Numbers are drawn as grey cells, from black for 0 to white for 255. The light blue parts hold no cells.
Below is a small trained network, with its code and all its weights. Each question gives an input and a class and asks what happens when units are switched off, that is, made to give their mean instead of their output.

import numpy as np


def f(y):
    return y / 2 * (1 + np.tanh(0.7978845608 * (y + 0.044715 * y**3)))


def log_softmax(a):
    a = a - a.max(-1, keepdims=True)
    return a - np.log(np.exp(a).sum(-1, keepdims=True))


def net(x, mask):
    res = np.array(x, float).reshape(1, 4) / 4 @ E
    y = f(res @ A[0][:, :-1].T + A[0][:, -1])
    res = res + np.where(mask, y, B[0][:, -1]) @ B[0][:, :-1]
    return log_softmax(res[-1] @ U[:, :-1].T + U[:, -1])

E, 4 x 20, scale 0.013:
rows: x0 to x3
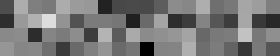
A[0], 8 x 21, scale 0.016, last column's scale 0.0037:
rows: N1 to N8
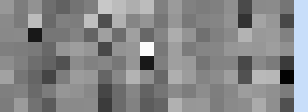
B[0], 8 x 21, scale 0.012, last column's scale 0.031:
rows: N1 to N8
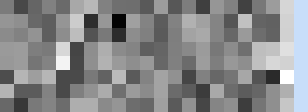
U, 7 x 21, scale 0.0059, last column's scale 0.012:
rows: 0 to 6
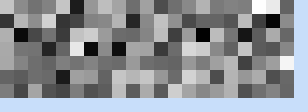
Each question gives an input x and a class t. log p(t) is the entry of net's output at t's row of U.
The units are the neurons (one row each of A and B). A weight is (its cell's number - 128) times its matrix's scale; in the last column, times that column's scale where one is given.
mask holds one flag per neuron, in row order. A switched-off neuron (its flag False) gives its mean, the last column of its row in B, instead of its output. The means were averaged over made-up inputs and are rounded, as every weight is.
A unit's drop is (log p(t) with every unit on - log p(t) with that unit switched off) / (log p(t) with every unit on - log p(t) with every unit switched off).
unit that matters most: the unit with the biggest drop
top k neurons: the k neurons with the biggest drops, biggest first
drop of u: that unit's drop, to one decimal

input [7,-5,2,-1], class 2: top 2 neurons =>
[N8 N7]
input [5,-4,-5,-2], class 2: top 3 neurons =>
[N8 N3 N7]
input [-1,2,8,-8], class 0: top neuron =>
[N4]
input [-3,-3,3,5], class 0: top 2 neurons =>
[N5 N2]
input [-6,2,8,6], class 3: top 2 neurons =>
[N3 N4]
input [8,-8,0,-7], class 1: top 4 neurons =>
[N6 N5 N1 N8]
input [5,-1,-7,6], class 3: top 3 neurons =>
[N2 N4 N1]
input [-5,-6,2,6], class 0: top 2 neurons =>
[N5 N8]
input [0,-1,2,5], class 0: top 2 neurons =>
[N5 N2]
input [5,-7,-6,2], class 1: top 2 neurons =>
[N6 N3]
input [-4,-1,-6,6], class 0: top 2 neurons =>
[N5 N3]
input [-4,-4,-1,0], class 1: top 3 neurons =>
[N6 N8 N7]
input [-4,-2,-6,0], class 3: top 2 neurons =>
[N2 N8]
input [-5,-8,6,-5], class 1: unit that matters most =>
N6
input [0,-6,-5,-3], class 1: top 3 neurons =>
[N6 N3 N5]
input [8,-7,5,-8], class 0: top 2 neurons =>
[N4 N1]
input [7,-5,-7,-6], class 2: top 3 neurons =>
[N8 N7 N5]
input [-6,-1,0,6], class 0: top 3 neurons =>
[N5 N8 N7]
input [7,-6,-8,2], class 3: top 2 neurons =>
[N2 N1]
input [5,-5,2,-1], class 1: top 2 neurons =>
[N6 N1]
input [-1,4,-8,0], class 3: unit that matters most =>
N6
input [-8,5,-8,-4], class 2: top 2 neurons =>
[N6 N3]
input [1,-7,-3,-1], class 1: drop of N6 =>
2.6
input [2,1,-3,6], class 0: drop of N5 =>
0.4
